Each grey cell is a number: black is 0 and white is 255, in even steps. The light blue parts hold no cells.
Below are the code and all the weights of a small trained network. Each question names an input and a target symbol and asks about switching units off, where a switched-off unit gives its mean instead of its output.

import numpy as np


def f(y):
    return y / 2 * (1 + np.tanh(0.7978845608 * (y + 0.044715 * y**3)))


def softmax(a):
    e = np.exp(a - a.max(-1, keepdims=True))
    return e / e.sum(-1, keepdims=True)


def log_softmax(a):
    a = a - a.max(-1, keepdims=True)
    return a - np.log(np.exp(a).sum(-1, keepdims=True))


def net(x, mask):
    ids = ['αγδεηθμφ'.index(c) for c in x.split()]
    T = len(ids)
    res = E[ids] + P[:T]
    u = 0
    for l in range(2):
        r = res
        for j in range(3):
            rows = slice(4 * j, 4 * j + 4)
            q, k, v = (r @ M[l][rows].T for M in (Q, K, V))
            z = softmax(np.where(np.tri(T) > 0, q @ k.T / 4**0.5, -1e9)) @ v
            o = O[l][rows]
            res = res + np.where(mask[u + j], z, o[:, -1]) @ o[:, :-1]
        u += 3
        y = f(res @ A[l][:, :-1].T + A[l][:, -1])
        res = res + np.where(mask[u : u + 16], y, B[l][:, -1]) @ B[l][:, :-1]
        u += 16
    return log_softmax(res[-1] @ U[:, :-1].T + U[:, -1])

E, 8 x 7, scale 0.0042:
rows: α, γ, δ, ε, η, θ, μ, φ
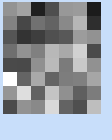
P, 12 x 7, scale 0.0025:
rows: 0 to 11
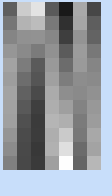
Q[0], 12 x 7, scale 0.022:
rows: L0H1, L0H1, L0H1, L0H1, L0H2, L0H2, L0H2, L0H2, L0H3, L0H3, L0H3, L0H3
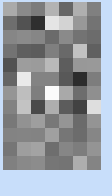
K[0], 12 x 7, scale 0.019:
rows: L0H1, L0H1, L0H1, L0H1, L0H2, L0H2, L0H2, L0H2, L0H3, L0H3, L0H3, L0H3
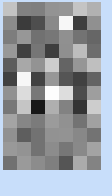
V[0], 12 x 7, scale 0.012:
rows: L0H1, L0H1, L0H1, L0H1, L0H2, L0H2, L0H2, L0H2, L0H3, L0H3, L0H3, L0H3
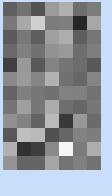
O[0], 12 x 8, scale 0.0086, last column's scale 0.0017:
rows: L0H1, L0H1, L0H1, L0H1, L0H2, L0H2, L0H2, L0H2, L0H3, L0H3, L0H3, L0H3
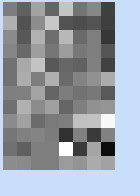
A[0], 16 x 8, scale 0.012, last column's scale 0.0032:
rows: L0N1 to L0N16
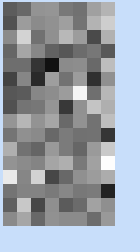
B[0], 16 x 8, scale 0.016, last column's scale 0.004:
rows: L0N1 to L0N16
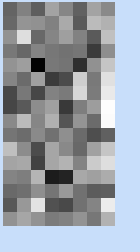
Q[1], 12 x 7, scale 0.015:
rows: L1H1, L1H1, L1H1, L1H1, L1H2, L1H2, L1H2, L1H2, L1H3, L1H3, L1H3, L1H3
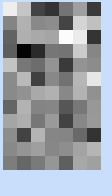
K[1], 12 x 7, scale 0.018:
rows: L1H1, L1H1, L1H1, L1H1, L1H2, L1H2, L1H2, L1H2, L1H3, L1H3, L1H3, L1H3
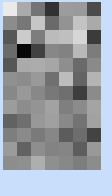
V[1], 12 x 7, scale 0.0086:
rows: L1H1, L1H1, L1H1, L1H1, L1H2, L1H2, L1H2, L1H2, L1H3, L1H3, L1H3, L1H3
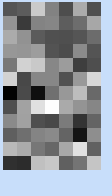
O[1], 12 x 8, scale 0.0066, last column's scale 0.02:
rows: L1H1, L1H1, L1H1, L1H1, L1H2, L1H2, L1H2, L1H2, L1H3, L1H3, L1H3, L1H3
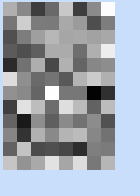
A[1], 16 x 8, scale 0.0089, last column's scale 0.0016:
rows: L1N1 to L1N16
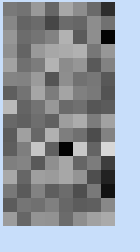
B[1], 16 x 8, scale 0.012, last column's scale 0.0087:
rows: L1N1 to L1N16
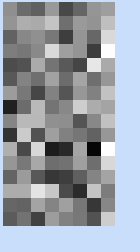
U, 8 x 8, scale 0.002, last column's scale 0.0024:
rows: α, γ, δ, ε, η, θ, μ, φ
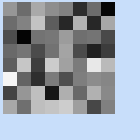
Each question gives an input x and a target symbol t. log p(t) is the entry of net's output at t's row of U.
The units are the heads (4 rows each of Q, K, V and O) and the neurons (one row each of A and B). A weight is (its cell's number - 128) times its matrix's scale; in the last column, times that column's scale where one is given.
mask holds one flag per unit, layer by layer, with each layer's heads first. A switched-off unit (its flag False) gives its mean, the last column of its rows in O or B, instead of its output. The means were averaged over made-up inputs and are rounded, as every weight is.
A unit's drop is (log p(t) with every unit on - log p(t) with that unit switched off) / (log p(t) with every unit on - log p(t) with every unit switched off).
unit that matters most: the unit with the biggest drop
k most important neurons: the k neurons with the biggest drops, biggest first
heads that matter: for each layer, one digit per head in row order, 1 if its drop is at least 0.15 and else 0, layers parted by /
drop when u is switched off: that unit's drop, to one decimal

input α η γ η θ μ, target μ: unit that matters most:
L1H2
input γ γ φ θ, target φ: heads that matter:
010 / 001
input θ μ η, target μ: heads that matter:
010 / 110
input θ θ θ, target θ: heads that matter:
010 / 010
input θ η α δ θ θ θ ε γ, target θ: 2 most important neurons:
L0N7, L0N6
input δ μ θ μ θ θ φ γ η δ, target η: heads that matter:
101 / 010
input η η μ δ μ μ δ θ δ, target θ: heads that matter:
001 / 010
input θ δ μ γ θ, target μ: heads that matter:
010 / 010
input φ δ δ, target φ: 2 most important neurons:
L0N8, L1N4
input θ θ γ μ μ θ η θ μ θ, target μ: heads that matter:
010 / 011
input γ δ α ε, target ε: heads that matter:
100 / 011
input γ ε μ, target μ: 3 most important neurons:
L0N15, L1N4, L0N7
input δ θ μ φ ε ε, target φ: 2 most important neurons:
L1N4, L0N7
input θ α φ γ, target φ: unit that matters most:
L1H3
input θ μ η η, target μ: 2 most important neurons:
L0N7, L0N15
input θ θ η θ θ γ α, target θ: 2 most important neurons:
L0N6, L0N7
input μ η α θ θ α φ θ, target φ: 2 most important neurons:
L1N4, L0N2
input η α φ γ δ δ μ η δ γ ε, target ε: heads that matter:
101 / 011
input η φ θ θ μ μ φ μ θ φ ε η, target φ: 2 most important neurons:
L0N7, L0N2
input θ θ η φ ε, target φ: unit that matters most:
L1H3
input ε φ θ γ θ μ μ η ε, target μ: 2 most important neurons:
L0N7, L1N12
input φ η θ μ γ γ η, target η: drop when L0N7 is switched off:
0.3
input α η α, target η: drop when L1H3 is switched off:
0.2
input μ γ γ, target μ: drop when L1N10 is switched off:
0.0
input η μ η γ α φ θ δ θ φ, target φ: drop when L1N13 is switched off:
-0.1
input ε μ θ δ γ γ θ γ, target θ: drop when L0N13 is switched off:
0.1
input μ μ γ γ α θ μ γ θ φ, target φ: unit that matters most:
L1H3
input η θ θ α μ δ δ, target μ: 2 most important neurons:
L0N7, L0N5
